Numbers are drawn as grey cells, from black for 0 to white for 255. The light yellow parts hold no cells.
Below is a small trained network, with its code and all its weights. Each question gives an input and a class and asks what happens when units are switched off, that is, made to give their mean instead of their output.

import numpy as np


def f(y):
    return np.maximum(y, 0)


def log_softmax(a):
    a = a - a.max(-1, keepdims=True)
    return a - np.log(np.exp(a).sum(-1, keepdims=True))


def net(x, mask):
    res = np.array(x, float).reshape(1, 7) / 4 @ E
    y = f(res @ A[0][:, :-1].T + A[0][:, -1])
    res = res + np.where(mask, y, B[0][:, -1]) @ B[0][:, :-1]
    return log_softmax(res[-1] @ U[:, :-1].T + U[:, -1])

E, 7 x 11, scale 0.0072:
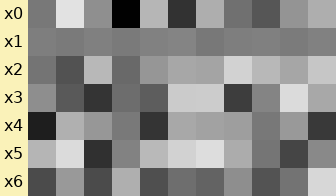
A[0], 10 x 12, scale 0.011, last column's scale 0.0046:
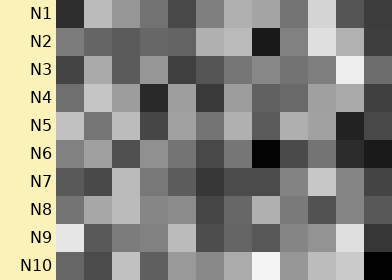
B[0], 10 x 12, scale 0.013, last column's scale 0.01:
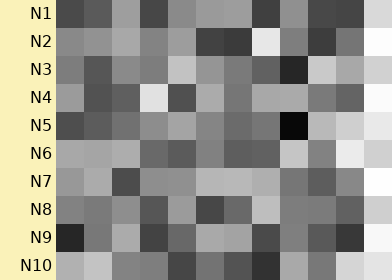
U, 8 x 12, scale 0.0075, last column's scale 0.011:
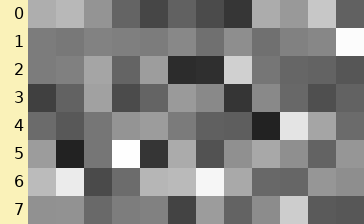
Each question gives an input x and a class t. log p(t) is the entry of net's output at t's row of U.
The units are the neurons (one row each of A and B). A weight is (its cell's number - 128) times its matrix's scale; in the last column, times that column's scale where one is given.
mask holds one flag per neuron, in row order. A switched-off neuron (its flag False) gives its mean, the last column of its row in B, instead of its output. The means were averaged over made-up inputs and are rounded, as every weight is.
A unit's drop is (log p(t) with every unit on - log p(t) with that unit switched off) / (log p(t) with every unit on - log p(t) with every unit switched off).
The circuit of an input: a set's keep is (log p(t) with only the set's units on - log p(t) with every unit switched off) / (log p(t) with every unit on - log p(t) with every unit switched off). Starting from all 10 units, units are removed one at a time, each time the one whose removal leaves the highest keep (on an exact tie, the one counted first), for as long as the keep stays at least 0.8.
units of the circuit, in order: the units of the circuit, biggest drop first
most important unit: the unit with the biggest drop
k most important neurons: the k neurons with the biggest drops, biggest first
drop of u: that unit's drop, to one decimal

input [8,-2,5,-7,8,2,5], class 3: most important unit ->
N1
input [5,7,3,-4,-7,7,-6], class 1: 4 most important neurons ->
[N1, N5, N4, N7]
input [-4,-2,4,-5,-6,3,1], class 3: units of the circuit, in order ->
[N2, N9]
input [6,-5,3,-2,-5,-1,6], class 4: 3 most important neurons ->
[N3, N1, N2]
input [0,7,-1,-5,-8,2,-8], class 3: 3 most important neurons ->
[N9, N3, N2]
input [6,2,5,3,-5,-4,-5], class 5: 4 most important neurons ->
[N4, N1, N3, N6]
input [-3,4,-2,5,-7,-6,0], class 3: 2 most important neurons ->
[N9, N4]
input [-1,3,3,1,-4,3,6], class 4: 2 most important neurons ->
[N3, N7]
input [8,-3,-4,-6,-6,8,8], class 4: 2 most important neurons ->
[N3, N2]
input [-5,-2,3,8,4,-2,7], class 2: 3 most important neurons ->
[N2, N5, N4]
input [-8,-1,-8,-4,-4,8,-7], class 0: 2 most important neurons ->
[N6, N4]
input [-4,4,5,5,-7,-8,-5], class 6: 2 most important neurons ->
[N7, N1]
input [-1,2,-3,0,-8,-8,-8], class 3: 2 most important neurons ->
[N9, N3]
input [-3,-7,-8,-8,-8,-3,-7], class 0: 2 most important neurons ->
[N6, N2]
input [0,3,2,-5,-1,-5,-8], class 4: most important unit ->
N5
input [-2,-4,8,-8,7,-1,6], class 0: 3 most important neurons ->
[N10, N2, N9]
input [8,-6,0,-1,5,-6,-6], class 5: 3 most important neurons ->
[N4, N9, N3]
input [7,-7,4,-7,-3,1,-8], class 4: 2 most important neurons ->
[N5, N2]
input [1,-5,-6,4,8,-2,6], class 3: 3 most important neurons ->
[N1, N10, N5]
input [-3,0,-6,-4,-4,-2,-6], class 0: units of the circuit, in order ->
[N6]
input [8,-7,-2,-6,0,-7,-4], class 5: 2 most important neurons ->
[N4, N2]
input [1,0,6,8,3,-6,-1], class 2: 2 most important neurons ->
[N2, N6]
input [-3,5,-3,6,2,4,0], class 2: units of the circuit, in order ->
[N2, N7]
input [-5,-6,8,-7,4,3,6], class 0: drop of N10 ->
0.9
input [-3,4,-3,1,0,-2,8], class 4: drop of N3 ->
0.7
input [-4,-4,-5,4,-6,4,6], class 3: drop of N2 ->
-0.1
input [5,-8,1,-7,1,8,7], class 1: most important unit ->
N2
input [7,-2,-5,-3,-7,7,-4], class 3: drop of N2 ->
0.2
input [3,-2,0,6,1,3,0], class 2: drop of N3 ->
0.0
